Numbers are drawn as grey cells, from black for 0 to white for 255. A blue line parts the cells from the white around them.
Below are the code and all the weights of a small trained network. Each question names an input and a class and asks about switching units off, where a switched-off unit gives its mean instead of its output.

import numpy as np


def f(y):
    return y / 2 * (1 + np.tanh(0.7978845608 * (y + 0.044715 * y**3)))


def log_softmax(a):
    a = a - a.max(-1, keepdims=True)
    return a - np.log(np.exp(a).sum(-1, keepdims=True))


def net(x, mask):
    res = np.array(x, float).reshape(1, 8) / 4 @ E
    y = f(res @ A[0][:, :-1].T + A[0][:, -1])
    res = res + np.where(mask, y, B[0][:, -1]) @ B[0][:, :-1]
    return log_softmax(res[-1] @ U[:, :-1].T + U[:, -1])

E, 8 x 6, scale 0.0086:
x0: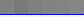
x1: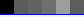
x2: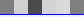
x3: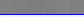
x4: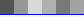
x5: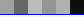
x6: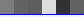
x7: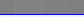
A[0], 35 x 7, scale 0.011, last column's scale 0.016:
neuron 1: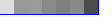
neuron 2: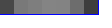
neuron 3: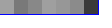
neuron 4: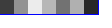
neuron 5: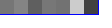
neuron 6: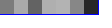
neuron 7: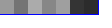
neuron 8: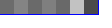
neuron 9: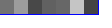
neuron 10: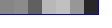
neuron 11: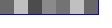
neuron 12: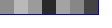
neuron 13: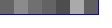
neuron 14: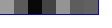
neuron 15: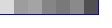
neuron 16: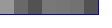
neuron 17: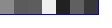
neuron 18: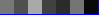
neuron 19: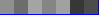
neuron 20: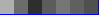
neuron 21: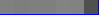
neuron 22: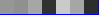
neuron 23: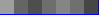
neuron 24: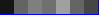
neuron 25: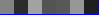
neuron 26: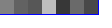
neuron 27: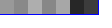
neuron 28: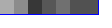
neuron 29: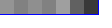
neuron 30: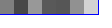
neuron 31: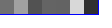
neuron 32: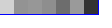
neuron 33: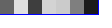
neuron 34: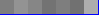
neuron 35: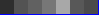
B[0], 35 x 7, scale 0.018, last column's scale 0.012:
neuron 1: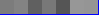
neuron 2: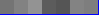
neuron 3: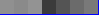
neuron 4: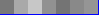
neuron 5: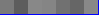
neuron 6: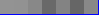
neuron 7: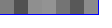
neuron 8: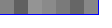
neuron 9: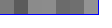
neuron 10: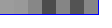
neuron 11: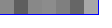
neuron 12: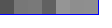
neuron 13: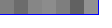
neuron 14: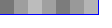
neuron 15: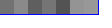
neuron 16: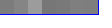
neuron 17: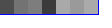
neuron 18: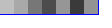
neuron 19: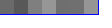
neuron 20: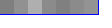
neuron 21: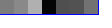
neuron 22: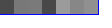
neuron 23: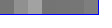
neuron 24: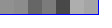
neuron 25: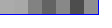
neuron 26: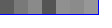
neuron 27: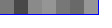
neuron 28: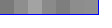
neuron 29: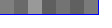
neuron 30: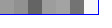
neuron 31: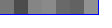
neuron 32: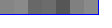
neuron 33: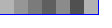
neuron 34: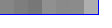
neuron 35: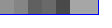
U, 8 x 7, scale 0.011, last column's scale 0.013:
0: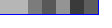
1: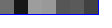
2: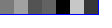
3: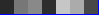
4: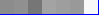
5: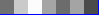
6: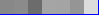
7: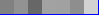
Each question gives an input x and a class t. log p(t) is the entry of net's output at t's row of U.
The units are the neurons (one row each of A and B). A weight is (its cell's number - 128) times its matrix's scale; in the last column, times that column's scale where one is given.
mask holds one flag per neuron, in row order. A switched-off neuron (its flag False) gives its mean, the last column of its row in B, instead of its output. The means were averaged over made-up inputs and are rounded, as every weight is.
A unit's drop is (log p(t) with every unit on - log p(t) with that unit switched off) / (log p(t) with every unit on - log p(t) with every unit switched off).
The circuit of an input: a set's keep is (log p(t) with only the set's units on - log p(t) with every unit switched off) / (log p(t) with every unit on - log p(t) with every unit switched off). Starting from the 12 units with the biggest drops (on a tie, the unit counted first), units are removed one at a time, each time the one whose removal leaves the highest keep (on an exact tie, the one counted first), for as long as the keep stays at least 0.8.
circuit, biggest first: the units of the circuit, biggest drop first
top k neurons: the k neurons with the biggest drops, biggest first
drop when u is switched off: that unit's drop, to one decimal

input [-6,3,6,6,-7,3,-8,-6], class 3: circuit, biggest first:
[neuron 22]
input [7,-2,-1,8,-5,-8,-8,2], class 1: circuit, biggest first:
[neuron 31; neuron 9]
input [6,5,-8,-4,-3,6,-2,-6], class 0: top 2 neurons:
[neuron 18; neuron 25]
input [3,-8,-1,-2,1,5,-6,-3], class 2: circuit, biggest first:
[neuron 15; neuron 1]
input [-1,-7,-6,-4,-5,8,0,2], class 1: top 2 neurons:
[neuron 27; neuron 7]
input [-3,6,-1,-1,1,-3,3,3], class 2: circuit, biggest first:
[neuron 24; neuron 35]
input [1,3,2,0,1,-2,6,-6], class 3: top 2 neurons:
[neuron 17; neuron 26]
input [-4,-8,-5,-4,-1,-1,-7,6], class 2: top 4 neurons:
[neuron 15; neuron 1; neuron 32; neuron 17]
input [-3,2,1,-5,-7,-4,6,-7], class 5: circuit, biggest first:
[neuron 14; neuron 20]
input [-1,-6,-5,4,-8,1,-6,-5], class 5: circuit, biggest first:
[neuron 14; neuron 20]
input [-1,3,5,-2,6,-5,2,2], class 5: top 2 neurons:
[neuron 4; neuron 30]
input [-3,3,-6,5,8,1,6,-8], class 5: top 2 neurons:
[neuron 4; neuron 33]
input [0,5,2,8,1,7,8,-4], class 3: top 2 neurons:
[neuron 17; neuron 26]
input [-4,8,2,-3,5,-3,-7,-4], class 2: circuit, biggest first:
[neuron 24]
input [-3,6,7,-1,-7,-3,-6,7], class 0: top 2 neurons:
[neuron 33; neuron 10]
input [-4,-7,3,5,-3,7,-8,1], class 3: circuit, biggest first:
[neuron 22; neuron 12]
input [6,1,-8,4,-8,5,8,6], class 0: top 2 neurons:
[neuron 18; neuron 30]
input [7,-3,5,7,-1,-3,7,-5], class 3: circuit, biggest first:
[neuron 17; neuron 26]
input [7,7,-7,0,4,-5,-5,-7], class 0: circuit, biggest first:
[neuron 18; neuron 25]
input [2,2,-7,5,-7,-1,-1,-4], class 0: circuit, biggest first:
[neuron 18]
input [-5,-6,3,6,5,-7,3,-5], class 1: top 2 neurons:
[neuron 11; neuron 31]
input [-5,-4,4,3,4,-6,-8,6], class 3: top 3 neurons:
[neuron 22; neuron 12; neuron 30]
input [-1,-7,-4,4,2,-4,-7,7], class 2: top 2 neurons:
[neuron 15; neuron 1]
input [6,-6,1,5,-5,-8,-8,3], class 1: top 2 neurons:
[neuron 31; neuron 9]
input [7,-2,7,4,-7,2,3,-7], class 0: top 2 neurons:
[neuron 33; neuron 10]
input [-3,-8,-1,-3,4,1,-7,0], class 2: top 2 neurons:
[neuron 15; neuron 1]
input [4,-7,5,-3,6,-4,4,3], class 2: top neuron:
[neuron 30]
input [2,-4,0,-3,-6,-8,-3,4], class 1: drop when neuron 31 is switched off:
0.1
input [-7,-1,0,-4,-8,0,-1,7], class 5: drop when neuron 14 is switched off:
0.2
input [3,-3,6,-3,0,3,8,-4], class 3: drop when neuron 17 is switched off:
0.6
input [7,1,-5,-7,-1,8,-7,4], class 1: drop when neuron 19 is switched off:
0.2
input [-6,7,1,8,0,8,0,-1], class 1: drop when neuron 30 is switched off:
0.0
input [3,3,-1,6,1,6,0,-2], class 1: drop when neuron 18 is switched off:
0.1
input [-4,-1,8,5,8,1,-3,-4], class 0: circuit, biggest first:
[neuron 33]
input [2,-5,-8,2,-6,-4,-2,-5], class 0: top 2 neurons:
[neuron 18; neuron 25]
